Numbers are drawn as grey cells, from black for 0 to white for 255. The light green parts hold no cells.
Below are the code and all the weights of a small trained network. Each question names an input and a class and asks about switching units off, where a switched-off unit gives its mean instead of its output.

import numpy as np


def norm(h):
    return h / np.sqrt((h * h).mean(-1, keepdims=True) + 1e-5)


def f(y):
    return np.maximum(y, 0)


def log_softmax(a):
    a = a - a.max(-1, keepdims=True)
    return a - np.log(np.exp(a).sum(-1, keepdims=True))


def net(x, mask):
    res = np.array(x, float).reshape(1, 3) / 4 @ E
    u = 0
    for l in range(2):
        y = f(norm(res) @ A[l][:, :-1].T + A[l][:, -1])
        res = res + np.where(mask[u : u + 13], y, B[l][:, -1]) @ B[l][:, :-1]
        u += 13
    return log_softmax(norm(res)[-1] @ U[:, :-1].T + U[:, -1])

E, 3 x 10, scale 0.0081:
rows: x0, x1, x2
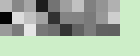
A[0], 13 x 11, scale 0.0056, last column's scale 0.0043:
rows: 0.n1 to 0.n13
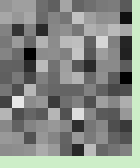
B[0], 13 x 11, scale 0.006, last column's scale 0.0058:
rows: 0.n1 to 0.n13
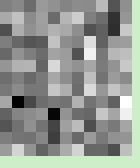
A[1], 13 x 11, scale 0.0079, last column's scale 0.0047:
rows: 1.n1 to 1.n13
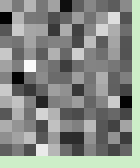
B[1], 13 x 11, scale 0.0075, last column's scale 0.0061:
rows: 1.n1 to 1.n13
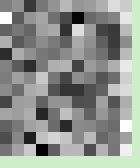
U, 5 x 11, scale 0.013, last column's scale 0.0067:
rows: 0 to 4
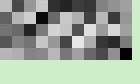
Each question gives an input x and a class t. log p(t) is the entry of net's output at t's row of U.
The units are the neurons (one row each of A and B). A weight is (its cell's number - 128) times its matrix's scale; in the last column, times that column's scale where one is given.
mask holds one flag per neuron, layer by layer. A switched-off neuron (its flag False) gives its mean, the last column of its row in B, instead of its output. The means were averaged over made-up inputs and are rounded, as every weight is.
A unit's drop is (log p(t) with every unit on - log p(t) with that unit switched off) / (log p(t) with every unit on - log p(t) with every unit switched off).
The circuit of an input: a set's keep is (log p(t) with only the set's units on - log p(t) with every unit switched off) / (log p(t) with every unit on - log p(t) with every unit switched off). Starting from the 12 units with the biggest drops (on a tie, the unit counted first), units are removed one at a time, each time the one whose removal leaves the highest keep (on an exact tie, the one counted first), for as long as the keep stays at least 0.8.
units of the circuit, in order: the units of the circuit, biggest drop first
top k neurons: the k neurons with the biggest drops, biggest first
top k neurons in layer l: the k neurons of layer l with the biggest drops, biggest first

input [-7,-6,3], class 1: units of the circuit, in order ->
1.n13
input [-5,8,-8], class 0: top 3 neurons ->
1.n2; 1.n6; 1.n1
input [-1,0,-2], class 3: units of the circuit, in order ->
1.n11; 0.n10
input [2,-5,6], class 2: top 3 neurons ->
0.n9; 1.n6; 1.n1
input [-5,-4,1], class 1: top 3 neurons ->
0.n9; 1.n13; 1.n2
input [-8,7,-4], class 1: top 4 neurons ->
1.n13; 0.n10; 1.n10; 1.n8
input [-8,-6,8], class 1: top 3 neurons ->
1.n13; 0.n9; 1.n10
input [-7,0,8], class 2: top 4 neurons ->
1.n1; 1.n6; 1.n12; 0.n3
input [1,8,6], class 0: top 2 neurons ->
1.n2; 0.n9
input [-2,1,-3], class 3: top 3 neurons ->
0.n10; 1.n6; 1.n11
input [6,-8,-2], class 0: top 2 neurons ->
1.n8; 0.n10
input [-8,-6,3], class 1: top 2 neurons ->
1.n13; 0.n9
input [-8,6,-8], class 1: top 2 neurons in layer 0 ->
0.n10; 0.n8
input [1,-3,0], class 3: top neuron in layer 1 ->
1.n3
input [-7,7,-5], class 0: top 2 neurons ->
1.n2; 0.n3
